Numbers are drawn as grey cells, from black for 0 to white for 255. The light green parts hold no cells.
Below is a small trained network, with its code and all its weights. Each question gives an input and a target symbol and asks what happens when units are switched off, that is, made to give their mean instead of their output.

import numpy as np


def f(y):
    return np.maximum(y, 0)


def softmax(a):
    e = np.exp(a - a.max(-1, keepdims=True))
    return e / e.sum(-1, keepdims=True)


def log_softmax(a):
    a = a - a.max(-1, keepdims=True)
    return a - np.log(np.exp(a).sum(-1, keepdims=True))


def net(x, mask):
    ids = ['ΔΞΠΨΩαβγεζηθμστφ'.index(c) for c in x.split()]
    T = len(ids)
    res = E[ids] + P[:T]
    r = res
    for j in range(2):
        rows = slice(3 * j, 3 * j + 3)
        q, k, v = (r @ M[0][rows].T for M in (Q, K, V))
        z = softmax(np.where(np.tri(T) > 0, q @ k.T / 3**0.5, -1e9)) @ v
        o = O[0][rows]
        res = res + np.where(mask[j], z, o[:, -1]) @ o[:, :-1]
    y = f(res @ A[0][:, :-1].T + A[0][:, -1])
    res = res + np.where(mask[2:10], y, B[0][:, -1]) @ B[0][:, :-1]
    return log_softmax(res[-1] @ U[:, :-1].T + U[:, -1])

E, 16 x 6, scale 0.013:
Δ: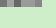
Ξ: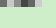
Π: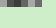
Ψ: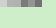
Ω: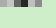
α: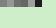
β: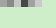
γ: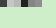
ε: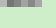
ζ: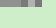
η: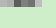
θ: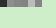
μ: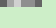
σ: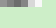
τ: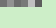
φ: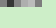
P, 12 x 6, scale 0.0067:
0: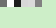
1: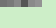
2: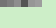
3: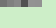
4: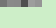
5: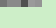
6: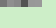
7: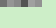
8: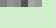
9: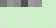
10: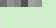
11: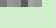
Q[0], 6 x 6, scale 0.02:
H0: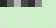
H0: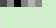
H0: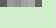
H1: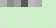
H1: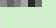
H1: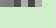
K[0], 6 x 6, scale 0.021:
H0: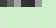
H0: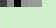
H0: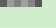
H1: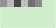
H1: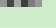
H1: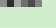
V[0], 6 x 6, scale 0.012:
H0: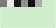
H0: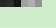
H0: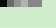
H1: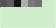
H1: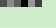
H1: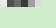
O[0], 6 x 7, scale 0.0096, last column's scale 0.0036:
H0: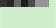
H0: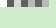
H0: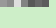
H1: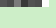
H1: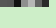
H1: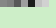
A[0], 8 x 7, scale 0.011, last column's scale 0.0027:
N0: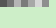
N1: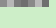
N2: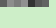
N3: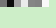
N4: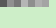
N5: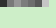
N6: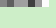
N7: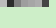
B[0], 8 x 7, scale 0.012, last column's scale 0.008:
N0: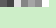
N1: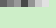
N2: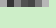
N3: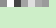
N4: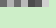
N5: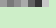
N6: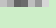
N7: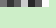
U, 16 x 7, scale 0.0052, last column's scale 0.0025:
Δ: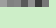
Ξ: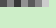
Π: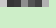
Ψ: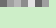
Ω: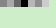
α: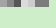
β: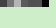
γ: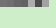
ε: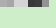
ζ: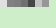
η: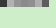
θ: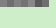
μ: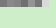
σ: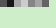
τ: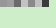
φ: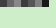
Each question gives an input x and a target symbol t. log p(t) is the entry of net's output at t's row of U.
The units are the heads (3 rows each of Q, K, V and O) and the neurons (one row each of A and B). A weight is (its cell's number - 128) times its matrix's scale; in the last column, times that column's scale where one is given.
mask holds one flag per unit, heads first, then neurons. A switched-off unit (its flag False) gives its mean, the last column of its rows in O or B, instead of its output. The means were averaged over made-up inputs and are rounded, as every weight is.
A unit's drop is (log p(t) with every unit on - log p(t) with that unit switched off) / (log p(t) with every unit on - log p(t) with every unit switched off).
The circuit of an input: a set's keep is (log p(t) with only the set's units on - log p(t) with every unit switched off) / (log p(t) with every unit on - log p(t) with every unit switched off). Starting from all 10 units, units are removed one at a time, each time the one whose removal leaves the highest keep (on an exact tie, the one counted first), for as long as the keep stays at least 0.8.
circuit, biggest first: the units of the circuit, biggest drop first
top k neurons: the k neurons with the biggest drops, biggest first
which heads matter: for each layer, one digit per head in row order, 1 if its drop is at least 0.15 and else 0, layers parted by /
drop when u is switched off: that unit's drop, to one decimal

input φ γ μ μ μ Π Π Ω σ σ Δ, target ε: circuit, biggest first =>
(H0)
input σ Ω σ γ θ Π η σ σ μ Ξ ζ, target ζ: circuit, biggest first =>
(H1, N6)
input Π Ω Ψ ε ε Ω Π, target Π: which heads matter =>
10
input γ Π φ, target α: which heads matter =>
01
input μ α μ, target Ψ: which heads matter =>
01
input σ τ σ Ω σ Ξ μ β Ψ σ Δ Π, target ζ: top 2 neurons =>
(N6, N5)
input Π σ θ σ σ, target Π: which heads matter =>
11
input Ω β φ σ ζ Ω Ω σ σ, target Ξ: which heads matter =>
11
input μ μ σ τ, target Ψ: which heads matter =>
01
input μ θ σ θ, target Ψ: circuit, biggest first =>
(H1, H0)
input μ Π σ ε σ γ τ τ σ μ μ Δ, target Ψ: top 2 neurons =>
(N7, N2)
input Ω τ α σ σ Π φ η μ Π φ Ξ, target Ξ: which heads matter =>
11
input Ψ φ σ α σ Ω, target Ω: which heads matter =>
00
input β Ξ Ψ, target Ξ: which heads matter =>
10
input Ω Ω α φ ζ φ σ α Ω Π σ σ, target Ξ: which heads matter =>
11
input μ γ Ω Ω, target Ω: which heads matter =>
00
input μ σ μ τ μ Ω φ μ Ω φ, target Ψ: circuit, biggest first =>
(H1, N3)
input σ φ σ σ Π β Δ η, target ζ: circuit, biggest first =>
(H1, H0, N6)
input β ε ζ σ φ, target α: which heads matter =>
00
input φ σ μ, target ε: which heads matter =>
10
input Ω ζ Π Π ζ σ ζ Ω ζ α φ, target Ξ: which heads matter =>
11
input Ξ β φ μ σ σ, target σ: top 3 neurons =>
(N0, N7, N6)
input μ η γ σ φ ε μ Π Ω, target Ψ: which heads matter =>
01
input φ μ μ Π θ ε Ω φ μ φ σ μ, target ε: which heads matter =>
10
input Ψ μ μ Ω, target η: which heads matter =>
11
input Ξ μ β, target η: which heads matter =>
10
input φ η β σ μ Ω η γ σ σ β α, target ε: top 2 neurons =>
(N1, N6)
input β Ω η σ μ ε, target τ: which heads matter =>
01
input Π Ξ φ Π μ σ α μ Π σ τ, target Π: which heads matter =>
11
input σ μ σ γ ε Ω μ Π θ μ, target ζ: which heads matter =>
01
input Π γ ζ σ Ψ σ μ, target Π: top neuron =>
(N2)
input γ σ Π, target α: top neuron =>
(N3)
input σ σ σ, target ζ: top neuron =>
(N6)
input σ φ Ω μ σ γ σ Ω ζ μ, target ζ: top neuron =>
(N2)
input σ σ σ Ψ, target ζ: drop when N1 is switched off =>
0.2
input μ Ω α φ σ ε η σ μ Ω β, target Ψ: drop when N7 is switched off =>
0.2
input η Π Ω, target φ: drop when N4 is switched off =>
0.0
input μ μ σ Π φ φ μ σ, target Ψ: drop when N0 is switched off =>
0.1
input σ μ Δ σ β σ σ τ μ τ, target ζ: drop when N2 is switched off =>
-0.1
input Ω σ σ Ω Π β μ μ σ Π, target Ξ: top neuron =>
(N0)
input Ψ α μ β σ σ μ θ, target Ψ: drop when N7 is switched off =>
0.2
